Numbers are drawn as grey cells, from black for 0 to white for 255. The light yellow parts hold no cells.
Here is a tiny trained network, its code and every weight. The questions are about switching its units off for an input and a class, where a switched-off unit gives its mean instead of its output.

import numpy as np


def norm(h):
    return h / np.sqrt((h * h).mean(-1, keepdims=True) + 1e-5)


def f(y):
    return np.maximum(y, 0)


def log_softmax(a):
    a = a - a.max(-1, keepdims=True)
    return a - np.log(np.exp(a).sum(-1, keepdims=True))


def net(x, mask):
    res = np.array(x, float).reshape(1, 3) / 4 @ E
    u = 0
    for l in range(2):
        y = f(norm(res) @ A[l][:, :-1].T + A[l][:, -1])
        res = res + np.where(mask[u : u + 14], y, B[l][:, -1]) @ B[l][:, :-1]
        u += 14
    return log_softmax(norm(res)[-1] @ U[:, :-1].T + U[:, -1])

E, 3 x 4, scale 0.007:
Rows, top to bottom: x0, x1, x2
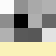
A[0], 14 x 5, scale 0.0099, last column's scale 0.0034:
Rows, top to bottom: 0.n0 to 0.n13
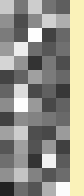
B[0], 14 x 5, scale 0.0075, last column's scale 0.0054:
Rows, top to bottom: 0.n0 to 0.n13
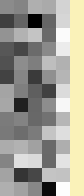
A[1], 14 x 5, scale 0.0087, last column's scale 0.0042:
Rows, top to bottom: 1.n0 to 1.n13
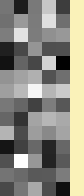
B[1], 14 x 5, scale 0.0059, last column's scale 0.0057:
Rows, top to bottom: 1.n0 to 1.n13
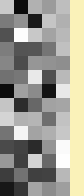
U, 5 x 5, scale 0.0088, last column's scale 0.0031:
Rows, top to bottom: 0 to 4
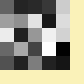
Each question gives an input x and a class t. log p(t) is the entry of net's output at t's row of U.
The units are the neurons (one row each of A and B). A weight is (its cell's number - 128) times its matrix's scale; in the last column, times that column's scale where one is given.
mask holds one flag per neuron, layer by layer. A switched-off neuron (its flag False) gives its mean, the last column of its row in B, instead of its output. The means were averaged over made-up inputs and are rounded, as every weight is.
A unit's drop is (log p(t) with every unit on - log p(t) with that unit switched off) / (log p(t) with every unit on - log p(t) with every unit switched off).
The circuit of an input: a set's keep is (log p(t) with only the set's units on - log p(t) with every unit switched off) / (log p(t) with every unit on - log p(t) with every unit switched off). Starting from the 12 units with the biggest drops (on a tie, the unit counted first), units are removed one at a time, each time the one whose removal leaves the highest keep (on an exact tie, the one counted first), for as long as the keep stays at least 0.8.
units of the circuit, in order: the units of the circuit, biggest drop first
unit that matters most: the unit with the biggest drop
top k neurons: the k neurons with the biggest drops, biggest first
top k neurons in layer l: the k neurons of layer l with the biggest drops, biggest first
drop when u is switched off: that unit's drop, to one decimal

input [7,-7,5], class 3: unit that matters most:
0.n11
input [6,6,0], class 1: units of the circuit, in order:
(0.n7, 1.n6, 1.n9)
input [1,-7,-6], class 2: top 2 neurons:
(0.n7, 0.n12)
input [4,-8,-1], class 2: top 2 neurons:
(0.n7, 0.n3)
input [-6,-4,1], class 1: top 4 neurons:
(0.n13, 0.n10, 0.n1, 0.n11)
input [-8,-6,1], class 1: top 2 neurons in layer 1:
(1.n11, 1.n2)
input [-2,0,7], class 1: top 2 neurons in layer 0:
(0.n11, 0.n7)
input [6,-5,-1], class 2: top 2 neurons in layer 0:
(0.n7, 0.n3)
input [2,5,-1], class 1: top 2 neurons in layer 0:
(0.n2, 0.n0)
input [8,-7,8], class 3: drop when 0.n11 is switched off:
0.1
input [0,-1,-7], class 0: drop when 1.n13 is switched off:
0.0
